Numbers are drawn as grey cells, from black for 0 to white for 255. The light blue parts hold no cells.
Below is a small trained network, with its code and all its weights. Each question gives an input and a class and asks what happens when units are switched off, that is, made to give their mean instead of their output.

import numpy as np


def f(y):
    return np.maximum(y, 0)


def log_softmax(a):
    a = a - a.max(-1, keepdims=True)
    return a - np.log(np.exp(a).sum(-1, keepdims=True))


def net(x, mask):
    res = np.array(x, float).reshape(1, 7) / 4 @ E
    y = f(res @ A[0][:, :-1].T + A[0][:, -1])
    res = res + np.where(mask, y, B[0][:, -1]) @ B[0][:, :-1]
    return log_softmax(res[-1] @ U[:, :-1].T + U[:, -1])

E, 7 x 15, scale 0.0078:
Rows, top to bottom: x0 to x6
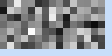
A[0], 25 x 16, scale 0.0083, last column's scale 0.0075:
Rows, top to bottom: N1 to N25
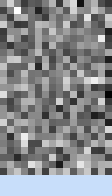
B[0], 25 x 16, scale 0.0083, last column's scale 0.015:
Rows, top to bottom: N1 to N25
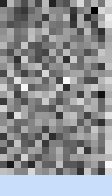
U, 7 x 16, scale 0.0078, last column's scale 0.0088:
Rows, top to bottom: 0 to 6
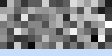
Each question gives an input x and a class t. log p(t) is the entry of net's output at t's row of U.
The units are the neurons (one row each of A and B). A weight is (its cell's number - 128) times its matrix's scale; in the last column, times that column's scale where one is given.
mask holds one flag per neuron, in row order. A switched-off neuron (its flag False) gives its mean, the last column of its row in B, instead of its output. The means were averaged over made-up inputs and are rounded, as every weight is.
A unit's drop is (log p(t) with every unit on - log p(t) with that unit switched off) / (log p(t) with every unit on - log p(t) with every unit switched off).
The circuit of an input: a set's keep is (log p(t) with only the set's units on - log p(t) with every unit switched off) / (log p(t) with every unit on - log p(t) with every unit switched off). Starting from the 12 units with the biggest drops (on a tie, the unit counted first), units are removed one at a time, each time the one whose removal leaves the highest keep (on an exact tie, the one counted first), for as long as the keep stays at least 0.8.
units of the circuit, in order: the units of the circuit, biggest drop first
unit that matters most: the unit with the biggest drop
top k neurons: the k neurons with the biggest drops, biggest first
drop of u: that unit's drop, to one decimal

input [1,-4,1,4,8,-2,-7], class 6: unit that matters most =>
N24
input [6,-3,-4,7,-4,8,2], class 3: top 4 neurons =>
(N3, N12, N22, N13)
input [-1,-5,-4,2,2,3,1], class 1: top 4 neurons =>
(N14, N18, N10, N23)
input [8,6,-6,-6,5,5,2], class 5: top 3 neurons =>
(N2, N3, N17)
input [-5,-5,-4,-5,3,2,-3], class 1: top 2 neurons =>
(N17, N10)
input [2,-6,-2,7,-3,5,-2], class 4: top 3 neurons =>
(N17, N25, N24)
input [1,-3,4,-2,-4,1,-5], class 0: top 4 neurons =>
(N24, N15, N20, N13)
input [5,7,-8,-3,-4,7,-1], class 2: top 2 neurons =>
(N13, N9)
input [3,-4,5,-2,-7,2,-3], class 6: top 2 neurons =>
(N21, N13)
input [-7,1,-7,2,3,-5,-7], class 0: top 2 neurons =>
(N15, N20)
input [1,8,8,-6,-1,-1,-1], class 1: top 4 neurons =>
(N25, N5, N6, N13)
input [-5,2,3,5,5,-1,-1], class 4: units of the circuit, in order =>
(N17, N3)
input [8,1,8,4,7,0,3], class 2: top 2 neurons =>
(N23, N7)
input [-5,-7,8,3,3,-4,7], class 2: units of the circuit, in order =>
(N23)
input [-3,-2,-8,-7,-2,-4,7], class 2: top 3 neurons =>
(N19, N9, N13)
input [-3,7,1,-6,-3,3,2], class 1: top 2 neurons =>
(N25, N17)
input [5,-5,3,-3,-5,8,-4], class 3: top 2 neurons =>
(N3, N24)
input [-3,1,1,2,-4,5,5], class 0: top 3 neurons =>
(N1, N24, N2)
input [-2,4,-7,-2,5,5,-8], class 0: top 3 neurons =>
(N20, N15, N11)
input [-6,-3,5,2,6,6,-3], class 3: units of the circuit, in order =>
(N22)
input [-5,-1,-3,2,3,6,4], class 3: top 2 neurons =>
(N22, N2)
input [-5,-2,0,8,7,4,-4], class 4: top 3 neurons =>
(N17, N8, N21)
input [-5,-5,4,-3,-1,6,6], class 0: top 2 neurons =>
(N1, N2)
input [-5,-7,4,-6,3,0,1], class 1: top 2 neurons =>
(N14, N10)
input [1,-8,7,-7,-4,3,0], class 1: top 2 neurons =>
(N14, N10)
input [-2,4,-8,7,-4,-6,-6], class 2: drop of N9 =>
0.4
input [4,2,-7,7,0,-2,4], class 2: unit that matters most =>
N9
